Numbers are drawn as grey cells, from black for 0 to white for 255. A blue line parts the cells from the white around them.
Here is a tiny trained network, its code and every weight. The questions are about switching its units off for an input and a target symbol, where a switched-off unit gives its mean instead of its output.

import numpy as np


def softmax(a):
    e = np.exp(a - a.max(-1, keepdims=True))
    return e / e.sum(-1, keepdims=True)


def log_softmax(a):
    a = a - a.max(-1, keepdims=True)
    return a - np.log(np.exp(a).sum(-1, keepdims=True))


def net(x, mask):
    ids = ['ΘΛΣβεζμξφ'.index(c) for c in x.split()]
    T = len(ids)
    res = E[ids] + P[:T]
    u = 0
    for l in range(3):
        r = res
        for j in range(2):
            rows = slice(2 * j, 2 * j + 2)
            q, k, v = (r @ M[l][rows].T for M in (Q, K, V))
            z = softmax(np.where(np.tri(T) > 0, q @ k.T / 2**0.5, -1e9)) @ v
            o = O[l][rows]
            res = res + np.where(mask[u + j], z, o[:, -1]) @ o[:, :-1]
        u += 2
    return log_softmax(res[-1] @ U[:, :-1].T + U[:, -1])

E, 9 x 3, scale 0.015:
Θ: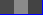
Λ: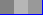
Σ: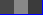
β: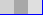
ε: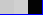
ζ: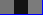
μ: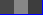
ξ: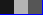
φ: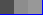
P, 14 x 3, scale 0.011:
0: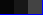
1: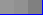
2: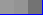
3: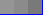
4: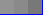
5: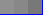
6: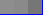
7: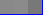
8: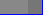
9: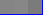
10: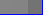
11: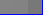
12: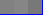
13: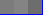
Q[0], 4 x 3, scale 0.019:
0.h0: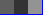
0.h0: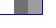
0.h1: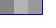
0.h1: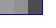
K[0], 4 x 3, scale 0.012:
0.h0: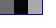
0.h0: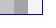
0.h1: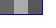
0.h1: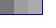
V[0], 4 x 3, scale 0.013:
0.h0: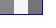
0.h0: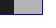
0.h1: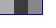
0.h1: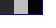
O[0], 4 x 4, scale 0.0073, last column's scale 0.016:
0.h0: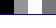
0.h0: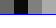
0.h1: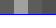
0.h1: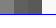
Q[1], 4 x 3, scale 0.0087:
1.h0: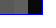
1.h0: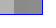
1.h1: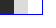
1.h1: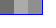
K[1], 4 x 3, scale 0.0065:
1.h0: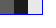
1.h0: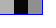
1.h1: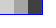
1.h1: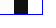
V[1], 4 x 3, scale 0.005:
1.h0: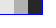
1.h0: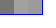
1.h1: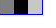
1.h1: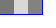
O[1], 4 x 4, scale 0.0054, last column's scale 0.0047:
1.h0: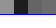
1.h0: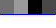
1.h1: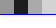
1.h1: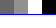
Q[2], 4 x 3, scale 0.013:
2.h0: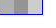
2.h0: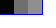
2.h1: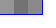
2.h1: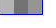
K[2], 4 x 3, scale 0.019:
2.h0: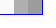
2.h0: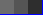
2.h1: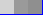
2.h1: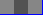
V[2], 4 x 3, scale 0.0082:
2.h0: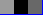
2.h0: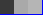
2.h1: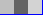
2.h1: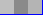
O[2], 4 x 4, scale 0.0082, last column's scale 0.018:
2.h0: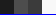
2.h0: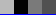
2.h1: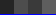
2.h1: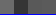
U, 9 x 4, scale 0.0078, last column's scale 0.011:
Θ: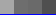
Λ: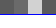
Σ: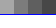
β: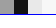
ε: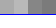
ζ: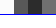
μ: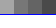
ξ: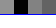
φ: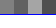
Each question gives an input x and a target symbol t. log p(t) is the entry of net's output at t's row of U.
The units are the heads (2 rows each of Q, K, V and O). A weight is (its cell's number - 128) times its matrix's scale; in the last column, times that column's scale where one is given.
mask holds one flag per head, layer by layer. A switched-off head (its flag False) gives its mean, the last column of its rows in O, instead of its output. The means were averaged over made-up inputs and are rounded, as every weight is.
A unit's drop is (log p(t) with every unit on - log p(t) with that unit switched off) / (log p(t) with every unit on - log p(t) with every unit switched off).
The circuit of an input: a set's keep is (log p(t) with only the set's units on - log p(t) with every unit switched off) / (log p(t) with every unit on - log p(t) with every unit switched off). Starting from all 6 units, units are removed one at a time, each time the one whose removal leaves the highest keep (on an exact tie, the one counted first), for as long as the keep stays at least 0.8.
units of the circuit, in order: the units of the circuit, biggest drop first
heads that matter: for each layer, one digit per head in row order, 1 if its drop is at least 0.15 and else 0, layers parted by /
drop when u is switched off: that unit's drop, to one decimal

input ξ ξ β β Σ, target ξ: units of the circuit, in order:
(0.h0 2.h1)
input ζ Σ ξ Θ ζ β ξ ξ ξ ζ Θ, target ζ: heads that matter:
10 / 00 / 00
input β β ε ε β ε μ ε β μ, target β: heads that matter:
11 / 10 / 10
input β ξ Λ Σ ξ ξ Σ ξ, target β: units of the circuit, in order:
(2.h0 0.h0)
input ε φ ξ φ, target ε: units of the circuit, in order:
(0.h0 2.h0 1.h1)
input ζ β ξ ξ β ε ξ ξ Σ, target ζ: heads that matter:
10 / 00 / 10
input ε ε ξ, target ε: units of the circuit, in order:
(0.h0 2.h0)
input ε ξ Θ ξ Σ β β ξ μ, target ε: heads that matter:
10 / 00 / 10
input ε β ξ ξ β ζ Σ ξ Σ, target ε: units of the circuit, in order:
(0.h0 2.h0 0.h1)
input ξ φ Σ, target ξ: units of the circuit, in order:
(0.h0 2.h0)
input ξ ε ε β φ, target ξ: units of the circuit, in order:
(0.h0 2.h0 2.h1)
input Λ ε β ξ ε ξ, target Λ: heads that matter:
10 / 01 / 00
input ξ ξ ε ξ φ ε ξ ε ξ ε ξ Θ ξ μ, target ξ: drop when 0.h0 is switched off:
0.9
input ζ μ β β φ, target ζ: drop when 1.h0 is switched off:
0.0
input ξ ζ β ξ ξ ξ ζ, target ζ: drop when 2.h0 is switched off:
0.1
